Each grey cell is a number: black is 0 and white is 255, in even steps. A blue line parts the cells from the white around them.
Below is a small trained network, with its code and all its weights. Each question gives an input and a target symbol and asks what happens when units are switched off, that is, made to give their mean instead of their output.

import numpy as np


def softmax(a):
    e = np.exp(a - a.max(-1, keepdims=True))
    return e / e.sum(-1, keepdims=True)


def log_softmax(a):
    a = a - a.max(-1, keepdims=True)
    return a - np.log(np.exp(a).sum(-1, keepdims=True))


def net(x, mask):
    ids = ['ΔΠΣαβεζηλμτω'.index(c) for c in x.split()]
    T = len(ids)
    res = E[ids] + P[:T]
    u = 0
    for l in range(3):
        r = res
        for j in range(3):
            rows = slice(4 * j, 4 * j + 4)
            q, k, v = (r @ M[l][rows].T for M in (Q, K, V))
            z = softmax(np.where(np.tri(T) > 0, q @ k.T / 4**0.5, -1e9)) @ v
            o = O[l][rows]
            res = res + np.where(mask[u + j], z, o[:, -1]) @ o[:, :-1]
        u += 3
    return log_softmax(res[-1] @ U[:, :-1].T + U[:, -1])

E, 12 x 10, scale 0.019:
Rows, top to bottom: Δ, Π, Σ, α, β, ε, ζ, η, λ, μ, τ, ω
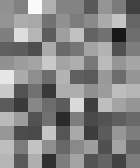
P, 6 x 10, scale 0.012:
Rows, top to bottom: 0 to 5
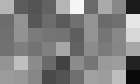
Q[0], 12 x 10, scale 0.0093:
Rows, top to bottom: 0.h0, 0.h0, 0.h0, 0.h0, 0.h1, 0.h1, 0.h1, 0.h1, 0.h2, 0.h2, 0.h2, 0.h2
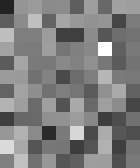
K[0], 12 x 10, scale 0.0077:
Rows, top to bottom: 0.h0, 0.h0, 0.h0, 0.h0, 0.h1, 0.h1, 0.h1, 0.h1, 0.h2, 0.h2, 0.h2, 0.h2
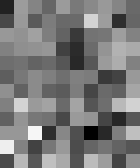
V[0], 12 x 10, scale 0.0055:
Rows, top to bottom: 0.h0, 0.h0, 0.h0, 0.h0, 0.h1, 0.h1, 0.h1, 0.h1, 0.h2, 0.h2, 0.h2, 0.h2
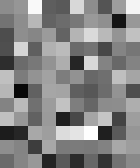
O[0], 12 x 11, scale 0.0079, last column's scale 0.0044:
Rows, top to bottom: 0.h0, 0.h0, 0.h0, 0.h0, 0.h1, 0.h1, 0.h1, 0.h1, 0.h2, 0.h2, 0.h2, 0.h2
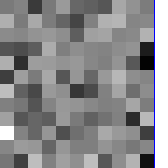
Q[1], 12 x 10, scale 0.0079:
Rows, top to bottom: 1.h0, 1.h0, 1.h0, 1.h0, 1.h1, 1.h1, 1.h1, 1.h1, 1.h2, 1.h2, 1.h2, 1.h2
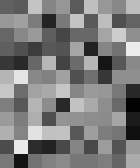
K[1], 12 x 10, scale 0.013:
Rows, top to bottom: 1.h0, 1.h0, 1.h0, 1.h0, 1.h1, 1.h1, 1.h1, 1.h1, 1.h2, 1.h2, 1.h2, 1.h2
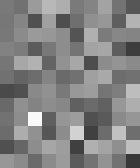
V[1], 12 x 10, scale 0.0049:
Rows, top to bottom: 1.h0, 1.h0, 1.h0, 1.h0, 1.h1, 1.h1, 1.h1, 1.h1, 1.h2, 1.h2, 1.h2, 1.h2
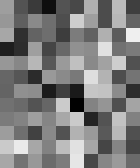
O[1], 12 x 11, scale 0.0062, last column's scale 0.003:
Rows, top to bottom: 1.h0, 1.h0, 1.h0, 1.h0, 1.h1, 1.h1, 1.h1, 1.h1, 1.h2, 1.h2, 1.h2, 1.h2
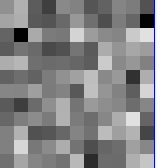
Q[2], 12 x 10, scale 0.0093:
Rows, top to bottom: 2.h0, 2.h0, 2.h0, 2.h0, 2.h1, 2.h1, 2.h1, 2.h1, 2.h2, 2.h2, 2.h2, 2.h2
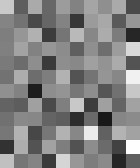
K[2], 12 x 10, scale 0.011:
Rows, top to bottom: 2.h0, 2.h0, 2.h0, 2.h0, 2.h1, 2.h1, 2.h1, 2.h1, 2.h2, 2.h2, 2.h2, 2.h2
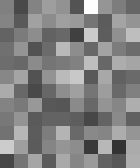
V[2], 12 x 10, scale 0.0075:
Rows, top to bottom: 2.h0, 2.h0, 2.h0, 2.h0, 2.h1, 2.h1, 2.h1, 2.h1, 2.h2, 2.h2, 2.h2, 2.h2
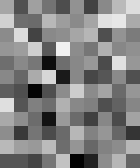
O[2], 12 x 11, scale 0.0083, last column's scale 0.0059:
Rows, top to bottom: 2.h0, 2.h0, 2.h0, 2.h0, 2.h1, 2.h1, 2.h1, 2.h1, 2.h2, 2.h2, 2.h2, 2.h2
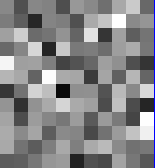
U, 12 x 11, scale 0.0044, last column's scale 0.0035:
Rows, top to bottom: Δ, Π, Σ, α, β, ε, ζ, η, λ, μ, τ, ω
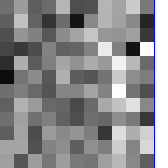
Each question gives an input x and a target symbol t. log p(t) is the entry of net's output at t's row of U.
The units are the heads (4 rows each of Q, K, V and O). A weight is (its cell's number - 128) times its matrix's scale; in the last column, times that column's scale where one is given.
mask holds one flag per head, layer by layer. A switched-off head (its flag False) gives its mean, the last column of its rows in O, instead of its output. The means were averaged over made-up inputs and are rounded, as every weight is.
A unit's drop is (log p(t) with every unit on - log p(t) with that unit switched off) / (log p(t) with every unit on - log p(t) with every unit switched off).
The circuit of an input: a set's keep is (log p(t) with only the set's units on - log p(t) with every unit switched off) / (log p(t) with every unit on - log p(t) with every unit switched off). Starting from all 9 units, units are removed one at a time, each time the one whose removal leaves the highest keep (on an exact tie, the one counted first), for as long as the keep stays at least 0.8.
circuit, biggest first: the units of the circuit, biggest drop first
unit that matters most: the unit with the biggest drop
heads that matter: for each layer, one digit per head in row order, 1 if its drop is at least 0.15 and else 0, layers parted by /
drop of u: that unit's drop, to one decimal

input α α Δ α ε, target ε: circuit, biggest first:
0.h2
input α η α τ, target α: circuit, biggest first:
2.h0, 1.h2
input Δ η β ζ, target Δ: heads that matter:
000 / 010 / 010
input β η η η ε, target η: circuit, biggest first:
2.h1, 2.h0, 1.h2
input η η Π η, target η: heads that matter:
000 / 000 / 110
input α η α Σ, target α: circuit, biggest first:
2.h0, 1.h2
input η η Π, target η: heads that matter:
000 / 000 / 110
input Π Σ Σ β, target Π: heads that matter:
000 / 100 / 110
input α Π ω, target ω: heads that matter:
011 / 000 / 011
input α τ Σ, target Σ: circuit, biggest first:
2.h2, 0.h2, 0.h0
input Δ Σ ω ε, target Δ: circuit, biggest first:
2.h1, 1.h1
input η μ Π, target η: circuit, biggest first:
2.h1, 2.h0, 1.h1, 1.h2
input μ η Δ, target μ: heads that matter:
100 / 010 / 110
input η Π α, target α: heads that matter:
011 / 001 / 100
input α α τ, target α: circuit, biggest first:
2.h0, 1.h2, 1.h1
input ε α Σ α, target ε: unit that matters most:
0.h1
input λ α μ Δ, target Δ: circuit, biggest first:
2.h1, 0.h0
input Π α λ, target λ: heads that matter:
101 / 001 / 100
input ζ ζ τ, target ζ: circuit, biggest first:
2.h0, 2.h1, 1.h2
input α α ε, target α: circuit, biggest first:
2.h0, 1.h2
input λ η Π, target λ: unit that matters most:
2.h0
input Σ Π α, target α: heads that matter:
010 / 001 / 100
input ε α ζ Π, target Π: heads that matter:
101 / 110 / 011
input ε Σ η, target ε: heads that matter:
001 / 000 / 111
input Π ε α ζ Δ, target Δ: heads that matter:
000 / 000 / 010
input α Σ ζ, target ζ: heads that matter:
010 / 010 / 110
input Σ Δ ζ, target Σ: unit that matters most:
2.h2
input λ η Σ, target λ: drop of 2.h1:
0.1
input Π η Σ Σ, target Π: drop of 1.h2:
0.2
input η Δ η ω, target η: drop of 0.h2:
0.1
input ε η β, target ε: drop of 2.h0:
0.4
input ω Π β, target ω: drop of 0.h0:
0.2
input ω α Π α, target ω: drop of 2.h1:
0.2
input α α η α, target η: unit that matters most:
2.h2
